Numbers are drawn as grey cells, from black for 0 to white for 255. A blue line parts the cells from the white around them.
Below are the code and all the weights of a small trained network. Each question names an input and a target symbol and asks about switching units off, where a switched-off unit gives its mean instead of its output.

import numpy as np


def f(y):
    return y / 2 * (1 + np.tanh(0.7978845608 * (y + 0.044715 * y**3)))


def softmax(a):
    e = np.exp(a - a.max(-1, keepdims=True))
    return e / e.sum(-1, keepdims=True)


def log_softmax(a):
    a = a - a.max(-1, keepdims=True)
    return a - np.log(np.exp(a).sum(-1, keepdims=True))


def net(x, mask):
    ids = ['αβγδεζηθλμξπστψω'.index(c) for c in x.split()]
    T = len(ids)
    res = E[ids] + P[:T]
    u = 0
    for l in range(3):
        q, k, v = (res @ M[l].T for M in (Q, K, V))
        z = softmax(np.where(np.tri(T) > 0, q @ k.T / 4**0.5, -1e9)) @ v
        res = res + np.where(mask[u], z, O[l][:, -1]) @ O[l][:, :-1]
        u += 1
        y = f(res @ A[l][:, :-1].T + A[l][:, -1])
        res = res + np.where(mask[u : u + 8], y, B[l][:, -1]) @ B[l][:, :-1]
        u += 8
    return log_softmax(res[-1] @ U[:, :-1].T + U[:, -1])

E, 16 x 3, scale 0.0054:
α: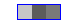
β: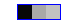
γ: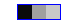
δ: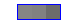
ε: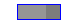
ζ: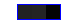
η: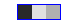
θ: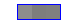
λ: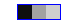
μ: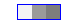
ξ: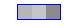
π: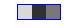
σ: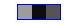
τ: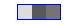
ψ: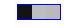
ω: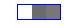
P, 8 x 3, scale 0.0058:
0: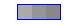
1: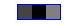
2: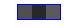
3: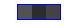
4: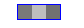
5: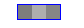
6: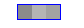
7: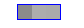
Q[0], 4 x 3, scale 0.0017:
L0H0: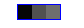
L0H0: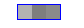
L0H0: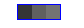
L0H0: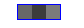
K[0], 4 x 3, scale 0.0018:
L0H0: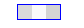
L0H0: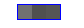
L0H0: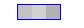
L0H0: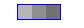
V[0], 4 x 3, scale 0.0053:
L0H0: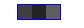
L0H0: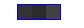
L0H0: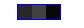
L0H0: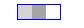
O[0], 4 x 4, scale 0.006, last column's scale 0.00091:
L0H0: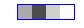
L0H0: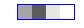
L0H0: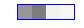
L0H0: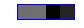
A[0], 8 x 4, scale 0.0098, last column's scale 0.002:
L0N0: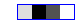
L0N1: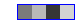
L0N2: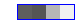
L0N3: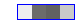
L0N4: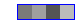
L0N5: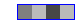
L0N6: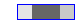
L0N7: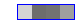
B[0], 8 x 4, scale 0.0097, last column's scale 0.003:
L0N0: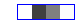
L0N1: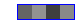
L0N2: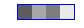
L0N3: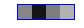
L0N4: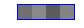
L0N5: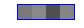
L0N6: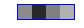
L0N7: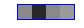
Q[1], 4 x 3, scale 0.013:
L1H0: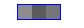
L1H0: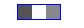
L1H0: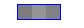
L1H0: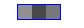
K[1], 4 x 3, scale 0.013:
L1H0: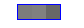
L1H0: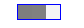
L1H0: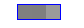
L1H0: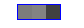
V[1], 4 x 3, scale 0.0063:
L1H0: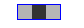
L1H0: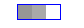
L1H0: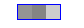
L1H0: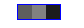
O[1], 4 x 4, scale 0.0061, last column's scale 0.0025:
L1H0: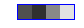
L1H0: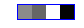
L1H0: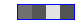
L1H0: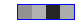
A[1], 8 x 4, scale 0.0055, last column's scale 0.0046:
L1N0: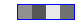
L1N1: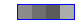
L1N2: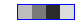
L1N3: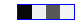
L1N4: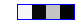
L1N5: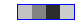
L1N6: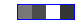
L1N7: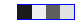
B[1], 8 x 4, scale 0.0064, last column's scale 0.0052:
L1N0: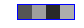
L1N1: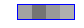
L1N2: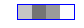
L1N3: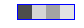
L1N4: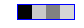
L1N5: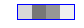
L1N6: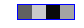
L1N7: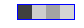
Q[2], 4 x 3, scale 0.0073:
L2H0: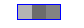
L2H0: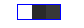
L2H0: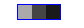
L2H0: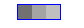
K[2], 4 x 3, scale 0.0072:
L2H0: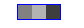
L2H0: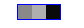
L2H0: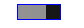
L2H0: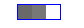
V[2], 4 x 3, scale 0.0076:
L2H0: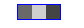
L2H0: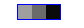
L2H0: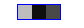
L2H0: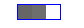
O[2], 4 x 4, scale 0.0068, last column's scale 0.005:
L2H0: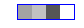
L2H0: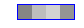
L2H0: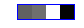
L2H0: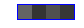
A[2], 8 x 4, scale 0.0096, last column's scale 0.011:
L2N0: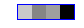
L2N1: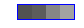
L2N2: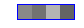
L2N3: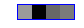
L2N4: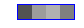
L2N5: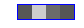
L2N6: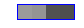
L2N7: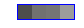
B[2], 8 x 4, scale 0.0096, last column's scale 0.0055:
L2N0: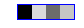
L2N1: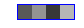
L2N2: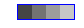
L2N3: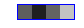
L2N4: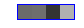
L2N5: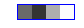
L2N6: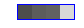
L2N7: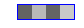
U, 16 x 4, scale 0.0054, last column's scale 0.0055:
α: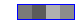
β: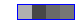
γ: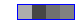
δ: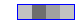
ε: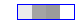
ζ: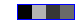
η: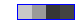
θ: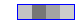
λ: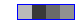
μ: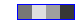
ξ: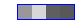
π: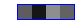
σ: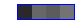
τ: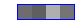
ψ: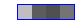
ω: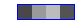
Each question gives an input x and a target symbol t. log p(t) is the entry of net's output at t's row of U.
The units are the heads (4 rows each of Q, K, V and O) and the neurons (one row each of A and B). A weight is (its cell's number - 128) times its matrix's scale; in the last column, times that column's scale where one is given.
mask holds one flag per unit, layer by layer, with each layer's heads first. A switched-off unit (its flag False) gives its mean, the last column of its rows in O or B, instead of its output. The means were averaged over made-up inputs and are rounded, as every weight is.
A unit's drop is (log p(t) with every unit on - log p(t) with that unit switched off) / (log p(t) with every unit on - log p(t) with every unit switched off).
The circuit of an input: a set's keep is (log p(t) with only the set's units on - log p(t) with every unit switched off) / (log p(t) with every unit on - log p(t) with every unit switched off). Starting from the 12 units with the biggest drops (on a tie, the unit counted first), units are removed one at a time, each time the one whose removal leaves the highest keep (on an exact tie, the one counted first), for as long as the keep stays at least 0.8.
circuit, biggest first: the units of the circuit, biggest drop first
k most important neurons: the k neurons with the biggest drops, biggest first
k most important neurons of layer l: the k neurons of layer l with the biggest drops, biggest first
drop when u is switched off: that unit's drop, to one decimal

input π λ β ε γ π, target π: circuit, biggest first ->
L2H0, L1H0, L2N3, L0N3
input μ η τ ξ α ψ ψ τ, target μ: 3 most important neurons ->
L2N0, L0N1, L0N5
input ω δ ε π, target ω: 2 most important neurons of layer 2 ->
L2N0, L2N2
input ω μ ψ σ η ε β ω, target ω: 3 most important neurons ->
L2N0, L0N1, L2N2
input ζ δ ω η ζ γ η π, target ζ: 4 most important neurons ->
L1N4, L1N6, L1N0, L1N5
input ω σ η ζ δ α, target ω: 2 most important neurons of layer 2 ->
L2N0, L2N2
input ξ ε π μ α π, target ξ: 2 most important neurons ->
L2N0, L0N1
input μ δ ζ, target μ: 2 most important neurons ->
L0N1, L2N0
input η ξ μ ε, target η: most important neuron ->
L0N0
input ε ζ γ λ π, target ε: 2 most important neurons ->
L0N1, L0N0
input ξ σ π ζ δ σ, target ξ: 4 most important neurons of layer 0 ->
L0N1, L0N0, L0N5, L0N4
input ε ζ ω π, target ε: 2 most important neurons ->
L0N1, L1N4
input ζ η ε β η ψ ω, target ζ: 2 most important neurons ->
L1N4, L1N6
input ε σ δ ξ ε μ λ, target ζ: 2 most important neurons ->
L0N0, L1N5
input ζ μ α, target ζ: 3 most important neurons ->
L1N4, L1N6, L1N0
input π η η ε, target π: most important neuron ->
L2N3
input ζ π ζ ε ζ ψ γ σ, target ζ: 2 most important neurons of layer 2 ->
L2N7, L2N1
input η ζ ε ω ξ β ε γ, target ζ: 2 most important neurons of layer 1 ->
L1N5, L1N2
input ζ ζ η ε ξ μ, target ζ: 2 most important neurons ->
L1N4, L1N6
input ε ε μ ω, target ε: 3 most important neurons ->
L0N1, L1N4, L0N5
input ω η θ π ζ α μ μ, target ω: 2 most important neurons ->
L0N1, L2N0
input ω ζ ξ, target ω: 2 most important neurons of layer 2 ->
L2N2, L2N0
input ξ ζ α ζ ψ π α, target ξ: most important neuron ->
L2N0
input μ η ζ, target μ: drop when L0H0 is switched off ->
1.3
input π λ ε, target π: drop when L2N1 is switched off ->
0.0
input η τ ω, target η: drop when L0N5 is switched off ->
0.1
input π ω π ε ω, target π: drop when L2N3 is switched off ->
0.2
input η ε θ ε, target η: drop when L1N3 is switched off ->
0.3
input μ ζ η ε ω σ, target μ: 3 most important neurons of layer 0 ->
L0N1, L0N5, L0N4
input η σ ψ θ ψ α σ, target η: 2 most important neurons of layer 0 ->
L0N0, L0N1
